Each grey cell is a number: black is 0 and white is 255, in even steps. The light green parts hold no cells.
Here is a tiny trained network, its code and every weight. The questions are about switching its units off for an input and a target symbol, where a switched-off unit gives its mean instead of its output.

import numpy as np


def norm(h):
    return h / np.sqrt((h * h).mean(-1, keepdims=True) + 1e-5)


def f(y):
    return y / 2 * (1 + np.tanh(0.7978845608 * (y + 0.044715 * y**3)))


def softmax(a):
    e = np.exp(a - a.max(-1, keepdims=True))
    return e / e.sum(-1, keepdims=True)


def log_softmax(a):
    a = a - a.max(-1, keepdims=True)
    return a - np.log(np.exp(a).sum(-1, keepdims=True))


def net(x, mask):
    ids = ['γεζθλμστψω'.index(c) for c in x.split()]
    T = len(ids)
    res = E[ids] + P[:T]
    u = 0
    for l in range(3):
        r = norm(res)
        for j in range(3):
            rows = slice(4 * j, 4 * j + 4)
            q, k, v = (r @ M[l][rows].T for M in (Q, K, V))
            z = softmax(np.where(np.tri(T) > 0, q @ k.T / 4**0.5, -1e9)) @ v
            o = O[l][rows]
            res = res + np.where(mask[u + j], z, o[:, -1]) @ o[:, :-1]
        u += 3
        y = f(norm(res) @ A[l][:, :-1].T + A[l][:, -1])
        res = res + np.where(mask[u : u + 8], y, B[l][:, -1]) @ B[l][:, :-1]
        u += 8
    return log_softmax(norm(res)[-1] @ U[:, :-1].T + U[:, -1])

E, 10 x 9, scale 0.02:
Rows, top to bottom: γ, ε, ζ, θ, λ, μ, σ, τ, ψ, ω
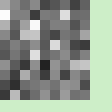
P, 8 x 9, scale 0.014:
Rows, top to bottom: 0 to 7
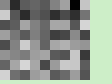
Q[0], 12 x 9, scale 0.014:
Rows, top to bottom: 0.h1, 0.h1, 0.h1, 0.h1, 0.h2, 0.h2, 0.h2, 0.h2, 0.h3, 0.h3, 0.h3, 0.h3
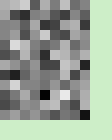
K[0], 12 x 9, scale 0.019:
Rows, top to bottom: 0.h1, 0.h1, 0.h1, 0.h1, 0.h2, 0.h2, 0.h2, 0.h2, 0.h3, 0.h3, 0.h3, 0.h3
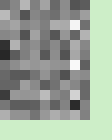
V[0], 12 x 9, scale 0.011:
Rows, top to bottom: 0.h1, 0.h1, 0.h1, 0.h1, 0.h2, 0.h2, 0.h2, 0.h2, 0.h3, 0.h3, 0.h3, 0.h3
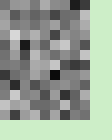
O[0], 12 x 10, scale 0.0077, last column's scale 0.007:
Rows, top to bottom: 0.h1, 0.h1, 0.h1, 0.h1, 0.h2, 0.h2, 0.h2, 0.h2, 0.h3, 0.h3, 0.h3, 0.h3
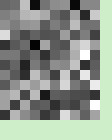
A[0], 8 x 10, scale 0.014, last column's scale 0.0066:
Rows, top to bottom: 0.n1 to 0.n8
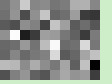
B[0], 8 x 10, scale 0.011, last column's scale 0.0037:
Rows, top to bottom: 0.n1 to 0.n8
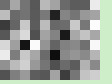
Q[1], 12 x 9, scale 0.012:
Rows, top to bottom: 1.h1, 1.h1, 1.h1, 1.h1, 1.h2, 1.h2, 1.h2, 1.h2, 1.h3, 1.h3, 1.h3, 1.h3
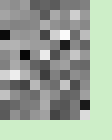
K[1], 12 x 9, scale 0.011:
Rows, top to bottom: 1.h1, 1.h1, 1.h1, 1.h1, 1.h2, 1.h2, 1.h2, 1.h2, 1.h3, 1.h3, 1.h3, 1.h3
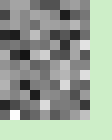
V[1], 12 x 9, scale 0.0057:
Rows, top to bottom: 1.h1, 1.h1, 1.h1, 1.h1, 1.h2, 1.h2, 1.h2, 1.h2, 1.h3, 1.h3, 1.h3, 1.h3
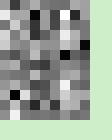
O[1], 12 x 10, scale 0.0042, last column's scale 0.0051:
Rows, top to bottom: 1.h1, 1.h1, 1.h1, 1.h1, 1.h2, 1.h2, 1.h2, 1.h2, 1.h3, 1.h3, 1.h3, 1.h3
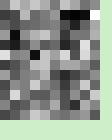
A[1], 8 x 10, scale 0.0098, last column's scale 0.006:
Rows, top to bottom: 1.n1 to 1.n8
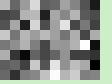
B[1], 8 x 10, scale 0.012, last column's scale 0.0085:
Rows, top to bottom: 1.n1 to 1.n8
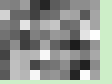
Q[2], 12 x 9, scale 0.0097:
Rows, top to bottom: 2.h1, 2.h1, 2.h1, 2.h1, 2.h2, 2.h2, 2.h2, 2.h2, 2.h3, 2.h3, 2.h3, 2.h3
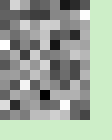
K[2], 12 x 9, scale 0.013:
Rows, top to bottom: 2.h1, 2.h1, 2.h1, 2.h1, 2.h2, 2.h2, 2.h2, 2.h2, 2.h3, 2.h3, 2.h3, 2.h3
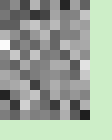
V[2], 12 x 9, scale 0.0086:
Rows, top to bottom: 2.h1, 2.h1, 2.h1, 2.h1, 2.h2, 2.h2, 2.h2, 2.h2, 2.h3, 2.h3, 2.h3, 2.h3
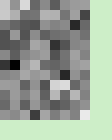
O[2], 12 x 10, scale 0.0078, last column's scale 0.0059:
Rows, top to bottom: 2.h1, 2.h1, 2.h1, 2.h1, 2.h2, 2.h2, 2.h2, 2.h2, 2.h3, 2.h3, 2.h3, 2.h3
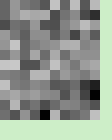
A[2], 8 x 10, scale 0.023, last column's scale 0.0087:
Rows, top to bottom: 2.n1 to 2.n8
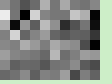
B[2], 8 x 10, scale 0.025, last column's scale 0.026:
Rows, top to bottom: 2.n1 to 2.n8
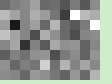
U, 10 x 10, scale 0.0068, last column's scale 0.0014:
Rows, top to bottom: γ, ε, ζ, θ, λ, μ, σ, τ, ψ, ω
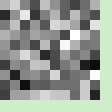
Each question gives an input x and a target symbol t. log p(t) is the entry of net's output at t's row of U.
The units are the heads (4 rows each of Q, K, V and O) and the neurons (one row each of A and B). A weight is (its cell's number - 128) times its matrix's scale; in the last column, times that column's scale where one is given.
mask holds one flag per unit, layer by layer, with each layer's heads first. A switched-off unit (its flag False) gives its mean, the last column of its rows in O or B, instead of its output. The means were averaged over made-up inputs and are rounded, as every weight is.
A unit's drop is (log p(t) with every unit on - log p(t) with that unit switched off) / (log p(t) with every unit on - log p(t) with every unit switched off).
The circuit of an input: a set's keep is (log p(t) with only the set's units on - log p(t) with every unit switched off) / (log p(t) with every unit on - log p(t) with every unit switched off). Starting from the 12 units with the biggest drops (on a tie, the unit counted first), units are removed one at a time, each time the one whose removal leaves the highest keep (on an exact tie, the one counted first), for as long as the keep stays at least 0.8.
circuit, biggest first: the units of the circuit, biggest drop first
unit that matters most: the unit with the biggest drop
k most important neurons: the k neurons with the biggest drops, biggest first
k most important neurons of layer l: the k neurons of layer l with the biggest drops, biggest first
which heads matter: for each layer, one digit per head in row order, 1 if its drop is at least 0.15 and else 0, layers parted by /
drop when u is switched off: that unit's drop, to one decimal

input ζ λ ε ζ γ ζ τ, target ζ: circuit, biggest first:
(2.n5; 0.h2; 2.n3)
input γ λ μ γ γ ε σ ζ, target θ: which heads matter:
100 / 100 / 000
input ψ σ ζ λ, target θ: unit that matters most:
0.h1
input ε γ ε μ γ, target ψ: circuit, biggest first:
(0.h2; 2.n3; 2.n2)
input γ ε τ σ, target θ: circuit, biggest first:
(0.h1; 2.n2)
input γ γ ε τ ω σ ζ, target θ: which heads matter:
001 / 000 / 000
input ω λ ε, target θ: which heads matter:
001 / 000 / 000
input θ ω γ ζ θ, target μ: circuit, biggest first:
(0.h2; 2.n3; 2.n2; 1.n1)
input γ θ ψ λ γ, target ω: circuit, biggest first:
(0.h3; 2.n3; 2.n2)
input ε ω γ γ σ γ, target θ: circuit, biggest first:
(0.h1; 2.n2)
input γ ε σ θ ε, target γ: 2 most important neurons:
(2.n4; 2.n3)
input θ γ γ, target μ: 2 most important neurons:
(2.n3; 2.n2)
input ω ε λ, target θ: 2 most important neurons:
(0.n6; 0.n5)
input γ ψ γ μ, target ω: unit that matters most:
1.n3
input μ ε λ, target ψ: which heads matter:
110 / 000 / 000
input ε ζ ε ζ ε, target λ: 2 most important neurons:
(2.n3; 2.n7)
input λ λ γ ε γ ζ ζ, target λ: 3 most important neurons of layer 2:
(2.n7; 2.n3; 2.n2)
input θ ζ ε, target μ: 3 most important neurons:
(2.n3; 2.n2; 0.n7)
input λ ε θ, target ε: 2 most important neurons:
(2.n3; 0.n3)
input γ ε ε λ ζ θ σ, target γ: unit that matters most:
2.n4
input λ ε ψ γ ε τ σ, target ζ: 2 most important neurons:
(1.n7; 2.n5)
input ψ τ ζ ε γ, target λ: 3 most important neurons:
(0.n3; 2.n7; 2.n3)
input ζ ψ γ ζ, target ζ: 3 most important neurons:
(1.n6; 2.n5; 2.n3)
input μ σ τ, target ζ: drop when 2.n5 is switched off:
0.3
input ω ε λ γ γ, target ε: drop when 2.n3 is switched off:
0.2
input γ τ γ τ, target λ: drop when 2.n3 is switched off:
0.2
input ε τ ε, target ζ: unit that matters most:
0.h3
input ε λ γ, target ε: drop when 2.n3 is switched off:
0.3
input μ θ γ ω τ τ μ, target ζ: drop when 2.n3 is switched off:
0.1
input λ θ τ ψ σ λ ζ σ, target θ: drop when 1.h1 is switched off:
0.0
